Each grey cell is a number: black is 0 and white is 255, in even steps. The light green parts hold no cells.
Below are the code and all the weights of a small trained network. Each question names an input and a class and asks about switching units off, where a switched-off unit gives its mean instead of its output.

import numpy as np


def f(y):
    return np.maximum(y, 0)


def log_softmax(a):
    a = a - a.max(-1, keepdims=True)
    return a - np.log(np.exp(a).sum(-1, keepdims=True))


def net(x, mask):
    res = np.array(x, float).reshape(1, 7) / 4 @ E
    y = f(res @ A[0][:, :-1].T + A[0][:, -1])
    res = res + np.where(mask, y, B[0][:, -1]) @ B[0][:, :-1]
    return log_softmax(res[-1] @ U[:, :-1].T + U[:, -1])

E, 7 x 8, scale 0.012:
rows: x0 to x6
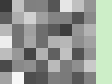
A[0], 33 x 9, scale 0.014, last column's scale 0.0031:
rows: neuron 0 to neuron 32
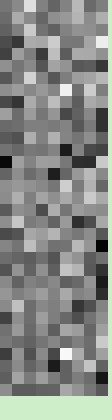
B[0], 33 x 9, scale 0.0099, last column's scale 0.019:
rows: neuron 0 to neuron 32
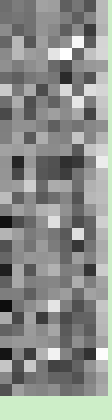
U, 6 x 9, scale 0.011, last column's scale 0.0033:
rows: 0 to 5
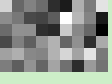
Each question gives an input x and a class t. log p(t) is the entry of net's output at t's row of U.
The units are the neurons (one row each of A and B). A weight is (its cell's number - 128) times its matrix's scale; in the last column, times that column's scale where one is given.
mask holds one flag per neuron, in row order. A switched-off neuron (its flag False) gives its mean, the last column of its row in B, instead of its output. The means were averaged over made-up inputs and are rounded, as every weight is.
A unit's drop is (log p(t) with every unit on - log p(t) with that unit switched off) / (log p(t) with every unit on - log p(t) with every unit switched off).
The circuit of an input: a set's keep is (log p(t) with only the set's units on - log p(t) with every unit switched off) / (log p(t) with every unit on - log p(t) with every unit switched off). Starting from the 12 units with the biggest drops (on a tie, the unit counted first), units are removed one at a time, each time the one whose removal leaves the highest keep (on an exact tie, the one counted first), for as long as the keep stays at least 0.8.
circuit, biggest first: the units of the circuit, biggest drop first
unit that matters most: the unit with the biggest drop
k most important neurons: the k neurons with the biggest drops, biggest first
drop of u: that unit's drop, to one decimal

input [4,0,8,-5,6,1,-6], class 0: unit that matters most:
neuron 30
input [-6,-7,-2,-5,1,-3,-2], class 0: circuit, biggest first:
[neuron 29; neuron 18]
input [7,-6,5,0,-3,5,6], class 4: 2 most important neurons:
[neuron 4; neuron 13]
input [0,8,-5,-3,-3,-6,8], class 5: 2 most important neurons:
[neuron 13; neuron 3]
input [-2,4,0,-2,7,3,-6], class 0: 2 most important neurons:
[neuron 4; neuron 29]
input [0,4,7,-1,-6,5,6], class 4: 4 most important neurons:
[neuron 4; neuron 13; neuron 29; neuron 18]
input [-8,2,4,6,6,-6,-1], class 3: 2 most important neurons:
[neuron 9; neuron 7]
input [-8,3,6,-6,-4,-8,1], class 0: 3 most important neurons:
[neuron 29; neuron 4; neuron 25]
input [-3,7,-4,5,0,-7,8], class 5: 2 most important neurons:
[neuron 29; neuron 3]
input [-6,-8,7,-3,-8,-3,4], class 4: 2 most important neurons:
[neuron 12; neuron 13]
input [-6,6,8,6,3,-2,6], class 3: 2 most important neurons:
[neuron 9; neuron 13]
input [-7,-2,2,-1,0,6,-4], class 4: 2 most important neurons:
[neuron 29; neuron 12]
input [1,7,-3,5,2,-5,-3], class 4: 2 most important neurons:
[neuron 7; neuron 13]
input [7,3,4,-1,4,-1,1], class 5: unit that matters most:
neuron 7
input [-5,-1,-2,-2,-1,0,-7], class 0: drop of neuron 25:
0.2
